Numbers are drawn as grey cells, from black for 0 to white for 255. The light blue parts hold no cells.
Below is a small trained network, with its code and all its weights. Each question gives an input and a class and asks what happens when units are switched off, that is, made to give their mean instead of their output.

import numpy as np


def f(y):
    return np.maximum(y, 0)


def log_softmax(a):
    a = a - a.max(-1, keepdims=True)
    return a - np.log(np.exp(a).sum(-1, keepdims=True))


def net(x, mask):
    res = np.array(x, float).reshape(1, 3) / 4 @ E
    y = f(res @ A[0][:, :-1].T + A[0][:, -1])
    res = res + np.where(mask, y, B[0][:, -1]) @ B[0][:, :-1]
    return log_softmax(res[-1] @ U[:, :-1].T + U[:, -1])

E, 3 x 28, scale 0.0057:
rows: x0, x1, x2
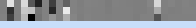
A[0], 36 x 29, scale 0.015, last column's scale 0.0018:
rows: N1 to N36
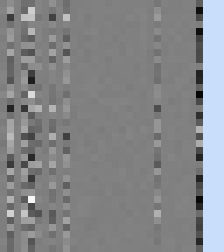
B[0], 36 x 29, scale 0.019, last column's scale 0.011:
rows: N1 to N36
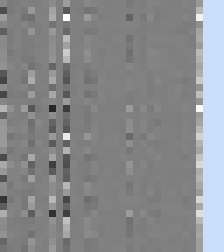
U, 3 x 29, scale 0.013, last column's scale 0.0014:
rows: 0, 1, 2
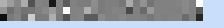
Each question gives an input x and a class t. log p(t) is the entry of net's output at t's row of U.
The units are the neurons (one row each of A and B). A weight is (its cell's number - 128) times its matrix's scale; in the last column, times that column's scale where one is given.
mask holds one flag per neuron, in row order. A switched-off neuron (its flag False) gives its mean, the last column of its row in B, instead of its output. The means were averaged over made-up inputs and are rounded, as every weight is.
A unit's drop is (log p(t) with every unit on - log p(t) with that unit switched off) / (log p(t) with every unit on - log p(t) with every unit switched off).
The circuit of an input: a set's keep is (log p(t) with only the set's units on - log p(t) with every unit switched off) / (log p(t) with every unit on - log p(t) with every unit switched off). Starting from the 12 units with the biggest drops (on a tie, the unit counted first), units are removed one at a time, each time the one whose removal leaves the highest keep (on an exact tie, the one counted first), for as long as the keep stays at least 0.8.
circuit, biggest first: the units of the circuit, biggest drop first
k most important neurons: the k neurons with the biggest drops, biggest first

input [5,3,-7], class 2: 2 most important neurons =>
[N29, N16]
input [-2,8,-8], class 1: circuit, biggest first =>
[N3]
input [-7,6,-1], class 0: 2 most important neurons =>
[N16, N24]
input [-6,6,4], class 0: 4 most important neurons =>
[N16, N24, N20, N8]
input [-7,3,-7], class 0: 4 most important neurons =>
[N16, N24, N12, N23]
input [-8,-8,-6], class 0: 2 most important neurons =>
[N16, N24]
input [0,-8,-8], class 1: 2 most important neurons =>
[N20, N8]
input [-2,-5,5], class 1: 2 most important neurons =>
[N20, N29]
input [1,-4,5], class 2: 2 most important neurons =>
[N3, N12]
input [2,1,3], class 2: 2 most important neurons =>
[N16, N24]
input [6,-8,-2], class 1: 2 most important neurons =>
[N20, N16]
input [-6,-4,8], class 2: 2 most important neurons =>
[N12, N23]
